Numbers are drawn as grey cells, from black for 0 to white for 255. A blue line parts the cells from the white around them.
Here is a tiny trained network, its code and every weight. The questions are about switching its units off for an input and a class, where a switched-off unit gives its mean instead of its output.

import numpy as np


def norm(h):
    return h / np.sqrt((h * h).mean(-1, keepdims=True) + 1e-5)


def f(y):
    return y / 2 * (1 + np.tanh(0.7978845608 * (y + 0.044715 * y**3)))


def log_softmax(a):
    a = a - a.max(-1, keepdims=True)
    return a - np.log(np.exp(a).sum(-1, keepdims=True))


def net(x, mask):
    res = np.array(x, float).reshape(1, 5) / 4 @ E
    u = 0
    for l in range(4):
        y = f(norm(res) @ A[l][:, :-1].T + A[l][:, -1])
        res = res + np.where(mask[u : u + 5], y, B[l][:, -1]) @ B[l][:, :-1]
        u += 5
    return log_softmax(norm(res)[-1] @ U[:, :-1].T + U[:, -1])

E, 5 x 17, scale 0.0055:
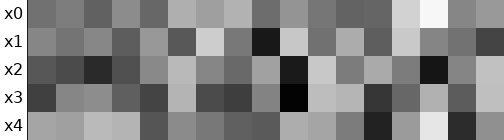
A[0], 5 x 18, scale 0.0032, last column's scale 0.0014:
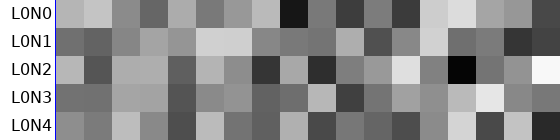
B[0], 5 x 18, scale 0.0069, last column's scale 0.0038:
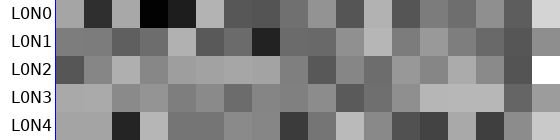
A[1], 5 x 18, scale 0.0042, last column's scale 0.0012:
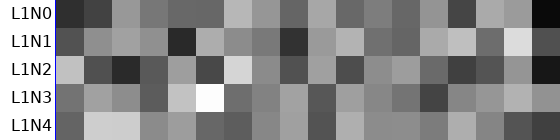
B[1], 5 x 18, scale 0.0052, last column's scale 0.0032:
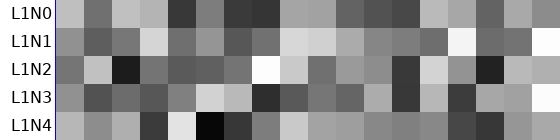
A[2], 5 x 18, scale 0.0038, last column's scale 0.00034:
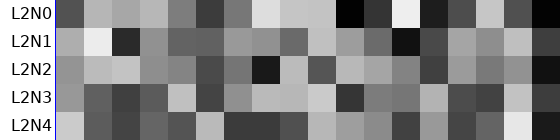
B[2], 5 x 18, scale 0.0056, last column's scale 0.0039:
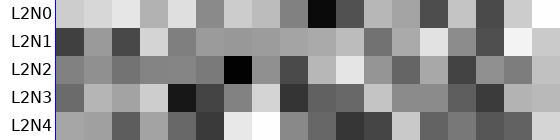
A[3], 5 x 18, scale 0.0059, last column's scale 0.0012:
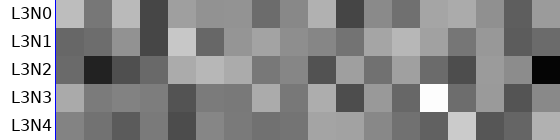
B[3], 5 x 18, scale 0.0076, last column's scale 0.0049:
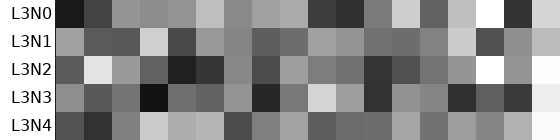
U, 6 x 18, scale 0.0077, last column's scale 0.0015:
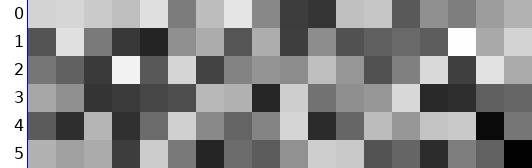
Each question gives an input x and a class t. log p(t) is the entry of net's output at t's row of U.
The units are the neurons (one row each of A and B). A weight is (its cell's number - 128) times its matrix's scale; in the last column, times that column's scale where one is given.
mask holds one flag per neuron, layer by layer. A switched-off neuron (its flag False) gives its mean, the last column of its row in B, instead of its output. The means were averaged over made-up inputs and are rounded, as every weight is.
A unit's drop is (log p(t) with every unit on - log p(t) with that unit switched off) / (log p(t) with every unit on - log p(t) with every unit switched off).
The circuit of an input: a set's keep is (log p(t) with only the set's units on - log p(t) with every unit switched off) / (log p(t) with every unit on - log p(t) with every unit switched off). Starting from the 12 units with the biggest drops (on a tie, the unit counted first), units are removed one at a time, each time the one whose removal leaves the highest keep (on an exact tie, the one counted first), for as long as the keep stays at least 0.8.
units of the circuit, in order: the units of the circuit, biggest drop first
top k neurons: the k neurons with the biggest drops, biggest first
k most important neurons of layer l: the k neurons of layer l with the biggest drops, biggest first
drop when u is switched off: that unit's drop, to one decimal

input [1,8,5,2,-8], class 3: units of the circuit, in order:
(L3N0)
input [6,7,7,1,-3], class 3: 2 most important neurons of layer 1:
(L1N2 L1N0)
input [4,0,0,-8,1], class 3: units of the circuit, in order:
(L2N3 L3N3)
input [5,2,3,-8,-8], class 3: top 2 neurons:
(L1N2 L3N3)
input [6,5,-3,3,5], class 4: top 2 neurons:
(L0N0 L3N0)
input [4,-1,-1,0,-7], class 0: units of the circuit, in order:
(L2N0 L0N0)
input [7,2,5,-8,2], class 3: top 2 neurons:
(L1N2 L2N3)
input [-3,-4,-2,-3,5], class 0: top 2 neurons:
(L2N0 L1N3)
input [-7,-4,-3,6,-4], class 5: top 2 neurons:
(L1N4 L2N2)
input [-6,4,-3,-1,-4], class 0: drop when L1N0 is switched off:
0.0
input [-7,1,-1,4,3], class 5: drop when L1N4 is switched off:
0.1
